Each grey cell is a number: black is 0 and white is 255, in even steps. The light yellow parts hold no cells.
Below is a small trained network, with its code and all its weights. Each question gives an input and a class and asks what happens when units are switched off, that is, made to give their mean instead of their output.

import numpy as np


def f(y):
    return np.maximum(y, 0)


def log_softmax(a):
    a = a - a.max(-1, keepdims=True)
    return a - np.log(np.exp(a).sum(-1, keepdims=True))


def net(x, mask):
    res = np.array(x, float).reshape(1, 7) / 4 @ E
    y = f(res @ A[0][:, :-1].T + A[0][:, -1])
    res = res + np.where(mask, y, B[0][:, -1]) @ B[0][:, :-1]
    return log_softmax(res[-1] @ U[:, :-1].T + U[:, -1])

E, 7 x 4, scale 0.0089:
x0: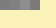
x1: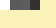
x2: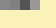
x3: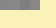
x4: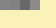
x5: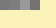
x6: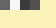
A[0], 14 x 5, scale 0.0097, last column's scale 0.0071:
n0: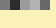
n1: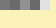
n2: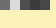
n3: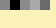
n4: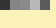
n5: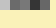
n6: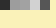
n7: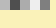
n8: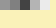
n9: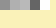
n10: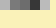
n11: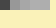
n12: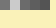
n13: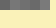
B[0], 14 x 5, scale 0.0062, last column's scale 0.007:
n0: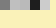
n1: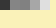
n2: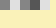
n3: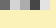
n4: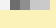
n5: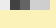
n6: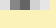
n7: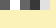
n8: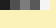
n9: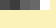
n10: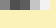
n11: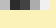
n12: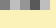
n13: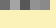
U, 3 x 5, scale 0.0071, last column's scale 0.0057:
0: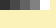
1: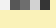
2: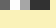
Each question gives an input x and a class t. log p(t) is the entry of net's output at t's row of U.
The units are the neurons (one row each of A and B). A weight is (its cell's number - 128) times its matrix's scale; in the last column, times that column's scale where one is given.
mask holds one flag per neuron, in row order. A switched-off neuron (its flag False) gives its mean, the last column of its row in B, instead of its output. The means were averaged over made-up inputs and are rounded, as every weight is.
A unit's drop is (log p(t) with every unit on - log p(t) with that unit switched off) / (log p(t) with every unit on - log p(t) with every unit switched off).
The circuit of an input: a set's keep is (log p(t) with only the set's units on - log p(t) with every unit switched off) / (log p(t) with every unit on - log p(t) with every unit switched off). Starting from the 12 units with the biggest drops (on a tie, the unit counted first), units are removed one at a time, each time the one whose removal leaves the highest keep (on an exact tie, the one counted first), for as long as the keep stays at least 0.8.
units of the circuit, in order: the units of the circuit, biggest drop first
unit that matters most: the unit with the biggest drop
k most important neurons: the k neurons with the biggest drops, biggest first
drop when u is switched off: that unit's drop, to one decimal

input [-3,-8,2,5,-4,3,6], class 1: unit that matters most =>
n6
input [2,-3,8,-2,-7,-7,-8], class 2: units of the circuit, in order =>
(n7, n3)
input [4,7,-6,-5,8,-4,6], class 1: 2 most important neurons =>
(n5, n10)
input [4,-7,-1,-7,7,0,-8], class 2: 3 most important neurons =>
(n7, n0, n3)
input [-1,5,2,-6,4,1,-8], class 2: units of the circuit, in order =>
(n3, n7)
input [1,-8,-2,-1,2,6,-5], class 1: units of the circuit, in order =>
(n6, n4)
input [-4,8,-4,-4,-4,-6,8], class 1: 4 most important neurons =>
(n5, n10, n7, n3)
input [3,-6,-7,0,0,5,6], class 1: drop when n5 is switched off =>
-0.1
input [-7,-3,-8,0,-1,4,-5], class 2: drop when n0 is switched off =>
0.4
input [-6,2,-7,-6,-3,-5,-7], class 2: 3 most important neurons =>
(n3, n7, n0)
